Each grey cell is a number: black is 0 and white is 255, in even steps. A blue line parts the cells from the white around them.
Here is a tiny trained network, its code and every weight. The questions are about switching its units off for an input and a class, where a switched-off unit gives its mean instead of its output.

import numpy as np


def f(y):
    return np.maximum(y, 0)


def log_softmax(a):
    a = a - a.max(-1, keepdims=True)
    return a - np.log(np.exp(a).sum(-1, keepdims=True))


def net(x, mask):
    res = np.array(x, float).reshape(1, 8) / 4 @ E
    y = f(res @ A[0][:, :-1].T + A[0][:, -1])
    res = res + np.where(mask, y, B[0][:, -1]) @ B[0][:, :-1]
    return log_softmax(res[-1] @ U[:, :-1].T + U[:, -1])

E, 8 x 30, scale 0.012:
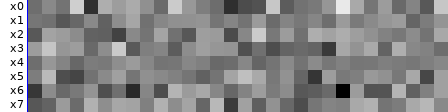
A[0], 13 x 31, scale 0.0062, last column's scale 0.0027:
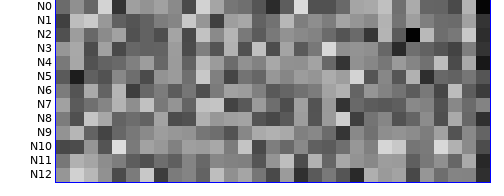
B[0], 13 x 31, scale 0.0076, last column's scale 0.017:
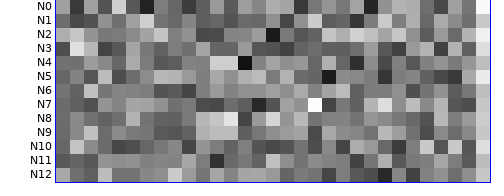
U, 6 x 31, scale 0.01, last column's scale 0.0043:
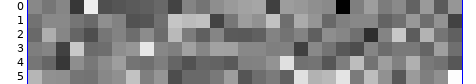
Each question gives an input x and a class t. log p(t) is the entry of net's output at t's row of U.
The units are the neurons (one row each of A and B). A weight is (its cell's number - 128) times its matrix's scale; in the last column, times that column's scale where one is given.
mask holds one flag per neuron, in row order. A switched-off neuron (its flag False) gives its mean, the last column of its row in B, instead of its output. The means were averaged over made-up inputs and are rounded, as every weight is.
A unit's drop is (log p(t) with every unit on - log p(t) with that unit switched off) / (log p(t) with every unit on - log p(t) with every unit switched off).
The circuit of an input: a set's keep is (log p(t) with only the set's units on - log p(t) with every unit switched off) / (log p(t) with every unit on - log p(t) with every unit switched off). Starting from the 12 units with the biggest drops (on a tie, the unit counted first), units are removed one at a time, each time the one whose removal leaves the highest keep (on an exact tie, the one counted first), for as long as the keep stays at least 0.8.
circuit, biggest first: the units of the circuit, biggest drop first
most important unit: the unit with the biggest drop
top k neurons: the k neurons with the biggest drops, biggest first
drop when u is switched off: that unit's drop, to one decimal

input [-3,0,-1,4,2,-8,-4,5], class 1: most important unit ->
N8
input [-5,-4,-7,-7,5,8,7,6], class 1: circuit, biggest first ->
(N4 N0)
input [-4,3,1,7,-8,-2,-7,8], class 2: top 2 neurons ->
(N10 N2)
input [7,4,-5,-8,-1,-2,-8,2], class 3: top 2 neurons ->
(N5 N2)
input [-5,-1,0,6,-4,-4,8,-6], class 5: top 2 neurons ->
(N2 N0)
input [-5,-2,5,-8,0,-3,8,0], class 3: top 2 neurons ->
(N5 N0)
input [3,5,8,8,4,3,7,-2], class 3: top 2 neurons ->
(N12 N7)
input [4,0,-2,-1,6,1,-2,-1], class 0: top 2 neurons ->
(N0 N2)
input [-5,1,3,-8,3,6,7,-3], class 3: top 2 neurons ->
(N5 N0)
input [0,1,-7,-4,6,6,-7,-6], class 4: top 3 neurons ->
(N7 N2 N10)
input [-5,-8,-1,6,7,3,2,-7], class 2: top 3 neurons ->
(N3 N0 N5)
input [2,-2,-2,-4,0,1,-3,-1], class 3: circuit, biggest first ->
(N2 N5)
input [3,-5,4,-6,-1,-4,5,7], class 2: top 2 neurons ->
(N10 N12)
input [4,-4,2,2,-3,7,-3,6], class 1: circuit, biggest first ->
(N4)
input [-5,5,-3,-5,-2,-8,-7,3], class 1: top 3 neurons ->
(N2 N0 N8)
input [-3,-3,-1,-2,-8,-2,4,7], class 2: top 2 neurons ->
(N10 N0)
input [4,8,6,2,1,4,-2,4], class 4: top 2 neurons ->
(N1 N3)
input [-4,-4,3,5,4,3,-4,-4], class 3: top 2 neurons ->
(N0 N2)
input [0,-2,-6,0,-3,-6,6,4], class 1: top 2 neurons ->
(N8 N1)
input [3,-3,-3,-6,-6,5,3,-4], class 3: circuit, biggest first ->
(N5)
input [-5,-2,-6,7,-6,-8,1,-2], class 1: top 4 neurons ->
(N8 N0 N6 N5)
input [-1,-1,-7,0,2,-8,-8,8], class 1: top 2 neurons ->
(N8 N2)
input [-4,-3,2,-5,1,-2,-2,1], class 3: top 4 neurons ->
(N0 N5 N2 N9)
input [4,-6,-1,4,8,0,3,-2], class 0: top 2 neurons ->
(N0 N5)
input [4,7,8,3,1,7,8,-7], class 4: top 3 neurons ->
(N1 N11 N10)
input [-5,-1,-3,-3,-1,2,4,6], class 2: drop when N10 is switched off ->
0.6
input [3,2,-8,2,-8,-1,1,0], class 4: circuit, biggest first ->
(N7)
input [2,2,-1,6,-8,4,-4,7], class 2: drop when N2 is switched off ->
0.2
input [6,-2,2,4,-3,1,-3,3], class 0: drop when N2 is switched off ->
0.1
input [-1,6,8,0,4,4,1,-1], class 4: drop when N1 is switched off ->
0.1
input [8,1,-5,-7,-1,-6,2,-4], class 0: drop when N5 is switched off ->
0.0
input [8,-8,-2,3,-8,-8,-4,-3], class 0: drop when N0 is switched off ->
1.2
